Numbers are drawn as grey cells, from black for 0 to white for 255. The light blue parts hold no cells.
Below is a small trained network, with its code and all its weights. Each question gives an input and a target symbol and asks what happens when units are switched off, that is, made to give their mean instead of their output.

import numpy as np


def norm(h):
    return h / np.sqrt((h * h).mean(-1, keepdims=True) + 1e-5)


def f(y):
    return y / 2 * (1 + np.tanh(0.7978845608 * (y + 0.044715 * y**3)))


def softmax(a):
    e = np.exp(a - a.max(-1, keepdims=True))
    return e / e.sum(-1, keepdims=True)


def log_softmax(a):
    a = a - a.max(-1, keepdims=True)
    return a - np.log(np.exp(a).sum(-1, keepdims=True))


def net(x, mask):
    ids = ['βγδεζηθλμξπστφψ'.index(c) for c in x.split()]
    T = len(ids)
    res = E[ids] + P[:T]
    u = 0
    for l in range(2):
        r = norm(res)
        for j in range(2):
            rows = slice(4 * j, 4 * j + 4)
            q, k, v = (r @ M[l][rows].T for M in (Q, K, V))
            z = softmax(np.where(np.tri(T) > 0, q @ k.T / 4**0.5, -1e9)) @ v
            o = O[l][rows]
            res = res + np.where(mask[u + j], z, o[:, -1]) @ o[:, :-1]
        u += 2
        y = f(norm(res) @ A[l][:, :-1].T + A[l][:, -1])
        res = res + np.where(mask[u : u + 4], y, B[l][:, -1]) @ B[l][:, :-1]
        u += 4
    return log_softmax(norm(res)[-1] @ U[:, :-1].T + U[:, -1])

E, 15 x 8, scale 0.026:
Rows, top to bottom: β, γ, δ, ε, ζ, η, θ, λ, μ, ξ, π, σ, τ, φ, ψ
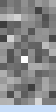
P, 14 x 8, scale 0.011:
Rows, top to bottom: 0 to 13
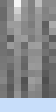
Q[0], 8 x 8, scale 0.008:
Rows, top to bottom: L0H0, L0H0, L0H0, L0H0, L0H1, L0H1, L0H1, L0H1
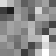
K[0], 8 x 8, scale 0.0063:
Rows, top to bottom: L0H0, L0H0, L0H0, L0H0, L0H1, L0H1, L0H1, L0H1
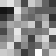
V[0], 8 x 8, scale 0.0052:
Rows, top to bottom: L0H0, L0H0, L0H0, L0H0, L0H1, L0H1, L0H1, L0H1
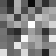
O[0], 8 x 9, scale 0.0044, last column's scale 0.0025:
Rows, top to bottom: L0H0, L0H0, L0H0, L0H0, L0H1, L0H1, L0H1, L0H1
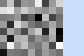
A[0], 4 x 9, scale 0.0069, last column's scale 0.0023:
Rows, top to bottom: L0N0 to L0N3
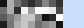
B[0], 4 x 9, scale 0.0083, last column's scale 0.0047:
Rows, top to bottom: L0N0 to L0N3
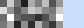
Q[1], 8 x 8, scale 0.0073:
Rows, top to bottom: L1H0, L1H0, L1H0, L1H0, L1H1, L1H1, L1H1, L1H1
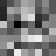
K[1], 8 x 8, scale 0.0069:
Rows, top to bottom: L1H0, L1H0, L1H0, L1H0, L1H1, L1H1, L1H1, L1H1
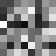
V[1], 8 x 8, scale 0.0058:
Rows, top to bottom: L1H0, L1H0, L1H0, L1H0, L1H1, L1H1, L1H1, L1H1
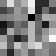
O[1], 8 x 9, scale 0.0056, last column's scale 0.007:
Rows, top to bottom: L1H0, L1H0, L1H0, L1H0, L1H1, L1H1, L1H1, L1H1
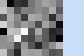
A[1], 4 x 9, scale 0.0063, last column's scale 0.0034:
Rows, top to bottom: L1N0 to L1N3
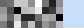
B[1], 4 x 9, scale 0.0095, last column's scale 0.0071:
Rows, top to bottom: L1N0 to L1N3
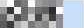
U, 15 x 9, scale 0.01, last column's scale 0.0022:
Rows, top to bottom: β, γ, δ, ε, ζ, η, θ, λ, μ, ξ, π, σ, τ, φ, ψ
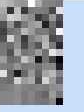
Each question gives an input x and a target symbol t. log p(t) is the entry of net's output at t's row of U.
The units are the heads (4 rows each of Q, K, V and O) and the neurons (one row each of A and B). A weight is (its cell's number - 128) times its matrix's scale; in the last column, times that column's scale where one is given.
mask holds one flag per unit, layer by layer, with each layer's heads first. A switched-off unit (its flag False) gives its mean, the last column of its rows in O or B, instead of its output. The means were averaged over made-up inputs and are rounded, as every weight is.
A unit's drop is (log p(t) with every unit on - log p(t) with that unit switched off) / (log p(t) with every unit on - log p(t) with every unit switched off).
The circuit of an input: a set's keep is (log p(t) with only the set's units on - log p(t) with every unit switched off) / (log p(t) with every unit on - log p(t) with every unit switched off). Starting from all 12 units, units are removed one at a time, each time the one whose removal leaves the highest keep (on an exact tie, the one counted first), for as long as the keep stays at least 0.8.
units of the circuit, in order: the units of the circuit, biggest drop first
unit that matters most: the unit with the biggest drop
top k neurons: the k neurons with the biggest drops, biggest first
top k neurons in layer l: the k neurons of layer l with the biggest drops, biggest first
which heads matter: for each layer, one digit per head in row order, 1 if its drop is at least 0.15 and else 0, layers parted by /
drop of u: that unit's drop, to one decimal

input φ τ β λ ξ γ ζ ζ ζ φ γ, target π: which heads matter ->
00 / 10
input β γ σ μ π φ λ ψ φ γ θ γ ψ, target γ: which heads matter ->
10 / 00
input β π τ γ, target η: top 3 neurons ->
(L0N3; L1N1; L0N0)
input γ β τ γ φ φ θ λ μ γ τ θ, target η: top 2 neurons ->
(L1N1; L0N1)
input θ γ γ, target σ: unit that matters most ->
L0H0
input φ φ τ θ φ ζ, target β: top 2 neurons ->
(L1N0; L0N2)
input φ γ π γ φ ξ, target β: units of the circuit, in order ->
(L0N1; L0H0)
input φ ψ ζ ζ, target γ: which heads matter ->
00 / 01
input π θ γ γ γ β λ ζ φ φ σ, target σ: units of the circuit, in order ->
(L0H0; L1N3)
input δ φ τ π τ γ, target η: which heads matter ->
11 / 01
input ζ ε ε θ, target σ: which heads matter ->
10 / 01
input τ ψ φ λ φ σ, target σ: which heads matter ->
10 / 00
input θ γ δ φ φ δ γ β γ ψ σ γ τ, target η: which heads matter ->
01 / 01
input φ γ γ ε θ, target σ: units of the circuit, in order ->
(L1H1; L0N2; L0H1)
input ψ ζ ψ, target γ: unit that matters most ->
L1H1
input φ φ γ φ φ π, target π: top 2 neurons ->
(L1N1; L0N2)
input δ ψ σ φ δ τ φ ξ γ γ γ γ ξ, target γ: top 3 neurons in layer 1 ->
(L1N1; L1N0; L1N2)
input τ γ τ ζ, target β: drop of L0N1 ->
0.1
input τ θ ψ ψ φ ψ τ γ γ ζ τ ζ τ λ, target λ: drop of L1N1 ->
0.3
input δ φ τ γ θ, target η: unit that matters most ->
L1H0
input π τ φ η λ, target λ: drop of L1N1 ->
0.2
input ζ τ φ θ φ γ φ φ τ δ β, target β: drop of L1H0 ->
0.1
